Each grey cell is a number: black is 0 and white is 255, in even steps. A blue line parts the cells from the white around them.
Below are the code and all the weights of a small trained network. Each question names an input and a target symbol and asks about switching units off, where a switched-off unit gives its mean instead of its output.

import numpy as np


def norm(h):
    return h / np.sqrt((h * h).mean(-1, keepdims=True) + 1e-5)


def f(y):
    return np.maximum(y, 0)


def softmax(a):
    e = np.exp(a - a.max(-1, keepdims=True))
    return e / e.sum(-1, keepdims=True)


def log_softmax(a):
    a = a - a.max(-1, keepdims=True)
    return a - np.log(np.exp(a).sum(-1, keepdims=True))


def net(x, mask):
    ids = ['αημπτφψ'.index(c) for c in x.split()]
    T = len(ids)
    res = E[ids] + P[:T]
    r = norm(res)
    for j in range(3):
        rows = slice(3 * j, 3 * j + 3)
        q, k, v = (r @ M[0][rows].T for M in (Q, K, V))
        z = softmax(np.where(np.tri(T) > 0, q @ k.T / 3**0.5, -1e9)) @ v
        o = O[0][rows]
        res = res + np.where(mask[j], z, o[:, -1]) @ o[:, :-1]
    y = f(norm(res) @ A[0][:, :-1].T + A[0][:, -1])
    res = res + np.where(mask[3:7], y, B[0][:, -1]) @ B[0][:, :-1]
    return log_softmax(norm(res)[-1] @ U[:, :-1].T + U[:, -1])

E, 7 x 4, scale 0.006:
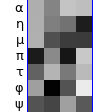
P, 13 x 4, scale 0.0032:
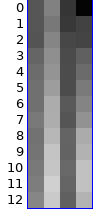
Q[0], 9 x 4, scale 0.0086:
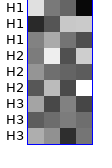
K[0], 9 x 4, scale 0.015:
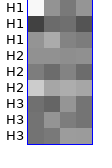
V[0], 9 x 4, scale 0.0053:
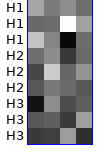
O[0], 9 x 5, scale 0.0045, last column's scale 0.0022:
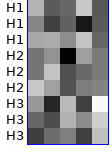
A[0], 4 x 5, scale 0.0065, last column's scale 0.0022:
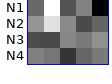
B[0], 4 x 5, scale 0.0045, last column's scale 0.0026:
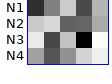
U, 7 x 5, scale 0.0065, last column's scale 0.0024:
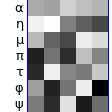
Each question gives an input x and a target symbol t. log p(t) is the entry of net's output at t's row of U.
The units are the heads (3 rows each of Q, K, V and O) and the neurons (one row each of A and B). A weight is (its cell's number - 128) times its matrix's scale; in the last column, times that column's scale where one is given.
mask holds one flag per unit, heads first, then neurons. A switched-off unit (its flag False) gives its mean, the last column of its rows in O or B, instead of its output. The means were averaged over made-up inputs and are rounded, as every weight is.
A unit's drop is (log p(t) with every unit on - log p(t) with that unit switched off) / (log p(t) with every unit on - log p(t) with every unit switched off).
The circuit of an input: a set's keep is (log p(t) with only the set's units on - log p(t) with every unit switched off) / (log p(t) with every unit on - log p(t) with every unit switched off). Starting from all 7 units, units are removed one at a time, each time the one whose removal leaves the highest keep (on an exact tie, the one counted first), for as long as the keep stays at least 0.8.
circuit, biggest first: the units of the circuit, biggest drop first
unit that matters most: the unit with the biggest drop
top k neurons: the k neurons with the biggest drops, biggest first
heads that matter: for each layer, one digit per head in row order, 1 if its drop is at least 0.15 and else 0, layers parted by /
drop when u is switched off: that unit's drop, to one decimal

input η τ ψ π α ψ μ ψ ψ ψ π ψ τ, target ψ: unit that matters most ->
H1
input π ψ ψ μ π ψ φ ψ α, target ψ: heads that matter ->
111
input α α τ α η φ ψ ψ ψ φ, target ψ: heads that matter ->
110
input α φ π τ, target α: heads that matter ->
110
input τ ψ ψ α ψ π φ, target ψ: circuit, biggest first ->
(H2; N3; H3)
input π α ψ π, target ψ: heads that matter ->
010
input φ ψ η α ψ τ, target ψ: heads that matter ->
110
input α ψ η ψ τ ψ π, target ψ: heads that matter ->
010
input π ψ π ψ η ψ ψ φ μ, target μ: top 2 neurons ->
(N3; N4)
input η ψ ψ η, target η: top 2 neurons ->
(N2; N3)
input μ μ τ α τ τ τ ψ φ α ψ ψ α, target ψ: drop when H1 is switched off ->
1.2
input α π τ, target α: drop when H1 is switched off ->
0.5
